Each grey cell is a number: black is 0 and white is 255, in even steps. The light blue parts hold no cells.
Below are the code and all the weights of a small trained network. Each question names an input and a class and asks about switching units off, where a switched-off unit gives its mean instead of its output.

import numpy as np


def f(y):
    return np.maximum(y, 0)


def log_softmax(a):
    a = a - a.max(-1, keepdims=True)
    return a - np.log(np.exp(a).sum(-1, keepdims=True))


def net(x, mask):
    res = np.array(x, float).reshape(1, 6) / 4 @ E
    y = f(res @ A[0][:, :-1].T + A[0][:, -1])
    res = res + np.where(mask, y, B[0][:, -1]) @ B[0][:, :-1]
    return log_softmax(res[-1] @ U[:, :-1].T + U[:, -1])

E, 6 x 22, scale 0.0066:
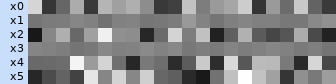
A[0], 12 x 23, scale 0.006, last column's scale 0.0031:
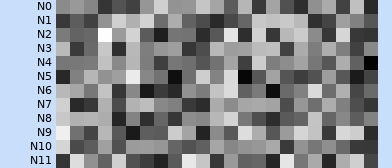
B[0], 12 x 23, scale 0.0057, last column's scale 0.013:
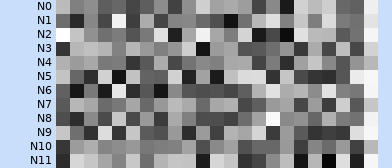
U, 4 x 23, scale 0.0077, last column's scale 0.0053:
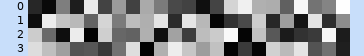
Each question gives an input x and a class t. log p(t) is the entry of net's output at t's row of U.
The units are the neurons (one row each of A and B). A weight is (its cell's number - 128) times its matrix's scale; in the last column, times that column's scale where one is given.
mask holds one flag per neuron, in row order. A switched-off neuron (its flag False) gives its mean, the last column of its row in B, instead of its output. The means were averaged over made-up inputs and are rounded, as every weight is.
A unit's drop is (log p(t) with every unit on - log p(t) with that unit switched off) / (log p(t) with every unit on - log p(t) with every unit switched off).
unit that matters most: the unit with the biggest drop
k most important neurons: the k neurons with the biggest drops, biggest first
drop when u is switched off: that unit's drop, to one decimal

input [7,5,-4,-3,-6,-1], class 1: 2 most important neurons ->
[N3 N2]
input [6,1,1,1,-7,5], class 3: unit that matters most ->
N0
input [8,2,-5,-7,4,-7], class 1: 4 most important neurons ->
[N3 N7 N10 N1]
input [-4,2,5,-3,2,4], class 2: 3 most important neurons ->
[N5 N6 N8]
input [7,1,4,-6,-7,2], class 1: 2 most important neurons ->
[N2 N3]
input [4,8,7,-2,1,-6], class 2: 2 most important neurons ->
[N5 N1]
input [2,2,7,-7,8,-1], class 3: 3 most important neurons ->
[N2 N4 N9]
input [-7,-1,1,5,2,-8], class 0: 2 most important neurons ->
[N6 N8]
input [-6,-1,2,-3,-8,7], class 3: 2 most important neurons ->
[N0 N6]
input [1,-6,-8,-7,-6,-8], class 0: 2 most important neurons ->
[N8 N6]
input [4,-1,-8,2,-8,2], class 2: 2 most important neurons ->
[N9 N2]
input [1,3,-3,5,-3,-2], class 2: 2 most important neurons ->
[N2 N1]
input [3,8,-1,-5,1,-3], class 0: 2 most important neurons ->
[N11 N6]
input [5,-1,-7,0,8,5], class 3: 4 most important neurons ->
[N2 N5 N4 N1]
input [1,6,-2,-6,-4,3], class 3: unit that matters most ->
N6
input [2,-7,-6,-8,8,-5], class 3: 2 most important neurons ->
[N2 N5]
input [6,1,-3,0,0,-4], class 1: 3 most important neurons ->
[N3 N7 N1]
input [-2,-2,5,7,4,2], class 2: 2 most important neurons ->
[N5 N0]
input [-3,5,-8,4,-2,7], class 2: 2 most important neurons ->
[N9 N6]
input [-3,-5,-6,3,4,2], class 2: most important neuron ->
[N9]
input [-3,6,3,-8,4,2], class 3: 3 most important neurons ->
[N2 N9 N3]
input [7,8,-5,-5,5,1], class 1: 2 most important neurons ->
[N3 N7]
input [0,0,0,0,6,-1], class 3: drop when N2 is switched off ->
1.1
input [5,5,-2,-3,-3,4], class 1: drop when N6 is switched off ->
0.5
